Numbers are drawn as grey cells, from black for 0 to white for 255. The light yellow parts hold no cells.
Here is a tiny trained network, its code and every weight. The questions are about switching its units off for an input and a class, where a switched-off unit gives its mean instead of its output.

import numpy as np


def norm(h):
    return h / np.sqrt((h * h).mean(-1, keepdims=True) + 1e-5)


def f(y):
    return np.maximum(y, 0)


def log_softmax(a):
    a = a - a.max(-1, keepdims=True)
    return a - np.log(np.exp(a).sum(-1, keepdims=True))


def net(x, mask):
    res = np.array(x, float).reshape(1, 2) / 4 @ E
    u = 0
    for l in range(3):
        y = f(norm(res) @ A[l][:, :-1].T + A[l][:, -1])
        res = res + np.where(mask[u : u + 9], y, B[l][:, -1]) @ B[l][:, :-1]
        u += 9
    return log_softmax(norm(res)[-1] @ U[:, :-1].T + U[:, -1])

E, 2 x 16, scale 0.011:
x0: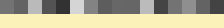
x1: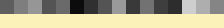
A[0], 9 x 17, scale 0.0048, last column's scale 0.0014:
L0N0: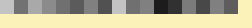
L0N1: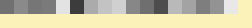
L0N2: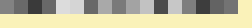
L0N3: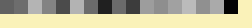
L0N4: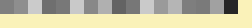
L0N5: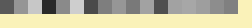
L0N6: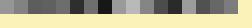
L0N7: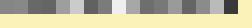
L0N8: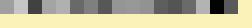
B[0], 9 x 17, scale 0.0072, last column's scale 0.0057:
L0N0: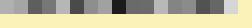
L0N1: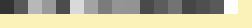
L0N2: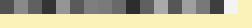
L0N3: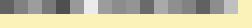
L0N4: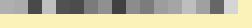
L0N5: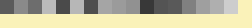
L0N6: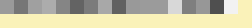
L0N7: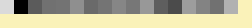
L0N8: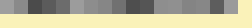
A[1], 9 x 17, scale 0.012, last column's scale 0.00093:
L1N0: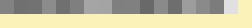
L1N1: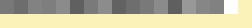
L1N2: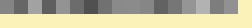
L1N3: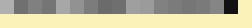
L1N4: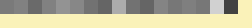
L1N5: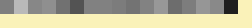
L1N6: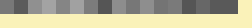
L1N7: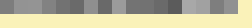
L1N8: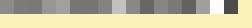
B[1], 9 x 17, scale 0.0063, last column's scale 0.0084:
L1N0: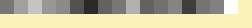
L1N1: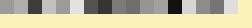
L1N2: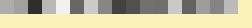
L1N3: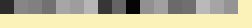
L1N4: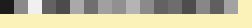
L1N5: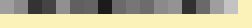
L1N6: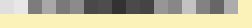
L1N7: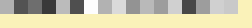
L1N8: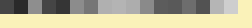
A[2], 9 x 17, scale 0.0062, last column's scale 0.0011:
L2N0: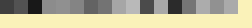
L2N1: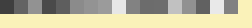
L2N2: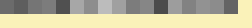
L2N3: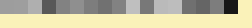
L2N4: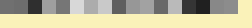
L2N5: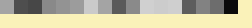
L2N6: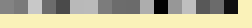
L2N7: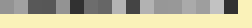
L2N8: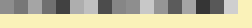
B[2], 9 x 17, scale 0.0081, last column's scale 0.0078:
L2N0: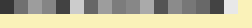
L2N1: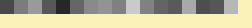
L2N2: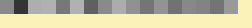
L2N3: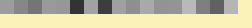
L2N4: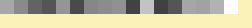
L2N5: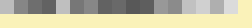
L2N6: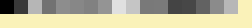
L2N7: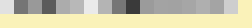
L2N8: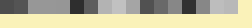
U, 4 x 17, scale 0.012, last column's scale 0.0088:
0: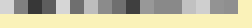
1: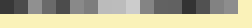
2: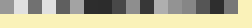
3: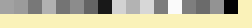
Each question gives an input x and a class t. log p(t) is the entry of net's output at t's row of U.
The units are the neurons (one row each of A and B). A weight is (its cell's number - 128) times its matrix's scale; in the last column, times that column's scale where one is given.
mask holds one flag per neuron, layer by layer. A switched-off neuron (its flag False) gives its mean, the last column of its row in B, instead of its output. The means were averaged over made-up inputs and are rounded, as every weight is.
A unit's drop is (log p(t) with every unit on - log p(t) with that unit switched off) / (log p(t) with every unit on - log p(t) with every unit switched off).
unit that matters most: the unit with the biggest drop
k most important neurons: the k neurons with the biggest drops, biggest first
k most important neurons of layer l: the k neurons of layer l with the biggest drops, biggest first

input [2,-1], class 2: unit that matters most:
L0N4
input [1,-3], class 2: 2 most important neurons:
[L0N2; L1N7]
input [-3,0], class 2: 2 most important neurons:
[L0N1; L1N6]
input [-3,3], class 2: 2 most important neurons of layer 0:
[L0N1; L0N6]
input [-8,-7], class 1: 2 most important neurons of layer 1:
[L1N8; L1N2]
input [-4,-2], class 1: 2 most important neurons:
[L0N6; L1N8]
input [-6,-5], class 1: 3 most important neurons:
[L0N6; L1N8; L0N0]
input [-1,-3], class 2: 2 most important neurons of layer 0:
[L0N2; L0N6]
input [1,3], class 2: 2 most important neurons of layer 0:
[L0N0; L0N6]
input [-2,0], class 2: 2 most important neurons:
[L0N1; L1N6]
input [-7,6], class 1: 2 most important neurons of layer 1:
[L1N8; L1N4]
